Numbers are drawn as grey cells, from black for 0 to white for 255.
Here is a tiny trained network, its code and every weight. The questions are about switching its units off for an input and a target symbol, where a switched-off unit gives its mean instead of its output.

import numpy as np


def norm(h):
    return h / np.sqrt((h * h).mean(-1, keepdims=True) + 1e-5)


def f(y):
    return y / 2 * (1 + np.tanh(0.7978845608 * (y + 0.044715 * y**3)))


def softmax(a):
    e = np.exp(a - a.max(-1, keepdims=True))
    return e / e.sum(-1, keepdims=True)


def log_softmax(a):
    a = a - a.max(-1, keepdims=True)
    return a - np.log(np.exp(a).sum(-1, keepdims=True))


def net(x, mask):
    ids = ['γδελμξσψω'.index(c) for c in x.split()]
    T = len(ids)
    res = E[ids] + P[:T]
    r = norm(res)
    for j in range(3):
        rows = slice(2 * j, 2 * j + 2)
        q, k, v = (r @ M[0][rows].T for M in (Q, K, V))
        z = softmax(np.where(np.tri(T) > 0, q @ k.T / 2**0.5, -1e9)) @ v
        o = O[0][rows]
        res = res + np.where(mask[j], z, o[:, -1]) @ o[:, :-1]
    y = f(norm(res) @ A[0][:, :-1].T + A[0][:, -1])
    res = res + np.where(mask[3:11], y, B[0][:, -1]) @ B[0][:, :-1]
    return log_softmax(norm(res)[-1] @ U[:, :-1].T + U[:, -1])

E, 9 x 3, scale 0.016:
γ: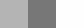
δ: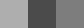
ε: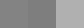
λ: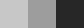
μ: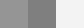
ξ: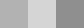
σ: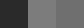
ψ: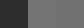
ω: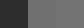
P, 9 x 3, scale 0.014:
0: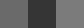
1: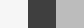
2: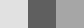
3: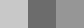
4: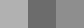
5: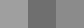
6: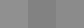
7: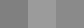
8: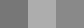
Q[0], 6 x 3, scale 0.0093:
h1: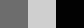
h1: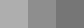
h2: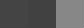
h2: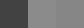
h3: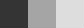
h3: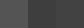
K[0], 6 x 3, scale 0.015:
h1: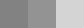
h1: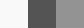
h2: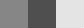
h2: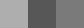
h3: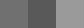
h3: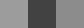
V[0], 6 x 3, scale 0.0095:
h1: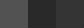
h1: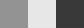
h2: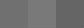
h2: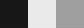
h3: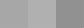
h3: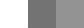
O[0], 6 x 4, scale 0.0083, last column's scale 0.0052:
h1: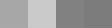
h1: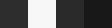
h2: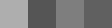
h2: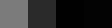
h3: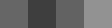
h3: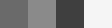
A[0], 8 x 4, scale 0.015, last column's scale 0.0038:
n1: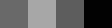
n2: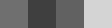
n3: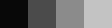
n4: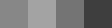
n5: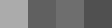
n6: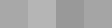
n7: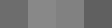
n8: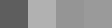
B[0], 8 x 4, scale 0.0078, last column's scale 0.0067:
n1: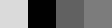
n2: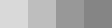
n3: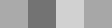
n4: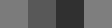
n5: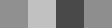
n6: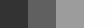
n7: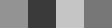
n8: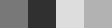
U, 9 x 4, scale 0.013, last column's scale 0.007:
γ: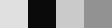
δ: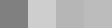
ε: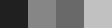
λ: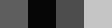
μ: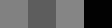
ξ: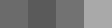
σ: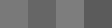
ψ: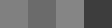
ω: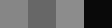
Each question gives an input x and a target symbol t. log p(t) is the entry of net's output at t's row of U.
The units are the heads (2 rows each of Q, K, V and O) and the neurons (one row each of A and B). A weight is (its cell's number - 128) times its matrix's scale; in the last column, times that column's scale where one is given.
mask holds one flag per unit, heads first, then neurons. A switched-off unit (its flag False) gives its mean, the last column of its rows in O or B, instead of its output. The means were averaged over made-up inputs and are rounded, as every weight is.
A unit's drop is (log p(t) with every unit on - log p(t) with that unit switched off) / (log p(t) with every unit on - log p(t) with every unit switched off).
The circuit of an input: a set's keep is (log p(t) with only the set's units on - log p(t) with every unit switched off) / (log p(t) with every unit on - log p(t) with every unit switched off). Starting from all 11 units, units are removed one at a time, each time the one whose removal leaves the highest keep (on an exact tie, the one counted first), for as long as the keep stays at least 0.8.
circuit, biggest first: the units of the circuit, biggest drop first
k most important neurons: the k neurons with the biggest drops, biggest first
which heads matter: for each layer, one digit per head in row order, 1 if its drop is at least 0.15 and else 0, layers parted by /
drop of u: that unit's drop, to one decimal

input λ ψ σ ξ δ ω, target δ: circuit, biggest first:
[h2]
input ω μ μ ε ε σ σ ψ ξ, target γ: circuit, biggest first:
[h1 h2]
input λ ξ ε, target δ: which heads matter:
100
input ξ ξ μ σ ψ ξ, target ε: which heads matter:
110
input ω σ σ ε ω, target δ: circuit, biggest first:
[h2 h3]
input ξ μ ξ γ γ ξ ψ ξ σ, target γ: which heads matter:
000
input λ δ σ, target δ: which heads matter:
110
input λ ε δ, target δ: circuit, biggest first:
[h1 h2]
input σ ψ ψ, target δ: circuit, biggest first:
[h2 h3]
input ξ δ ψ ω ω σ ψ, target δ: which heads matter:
111
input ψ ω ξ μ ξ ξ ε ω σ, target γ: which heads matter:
000
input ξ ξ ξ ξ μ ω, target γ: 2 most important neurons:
[n3 n6]
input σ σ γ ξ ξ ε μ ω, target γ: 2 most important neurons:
[n3 n8]
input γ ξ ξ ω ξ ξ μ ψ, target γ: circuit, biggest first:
[n3]
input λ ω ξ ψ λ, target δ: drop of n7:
0.0
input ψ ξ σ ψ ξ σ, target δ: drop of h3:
0.3
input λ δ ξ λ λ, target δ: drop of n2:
-0.1
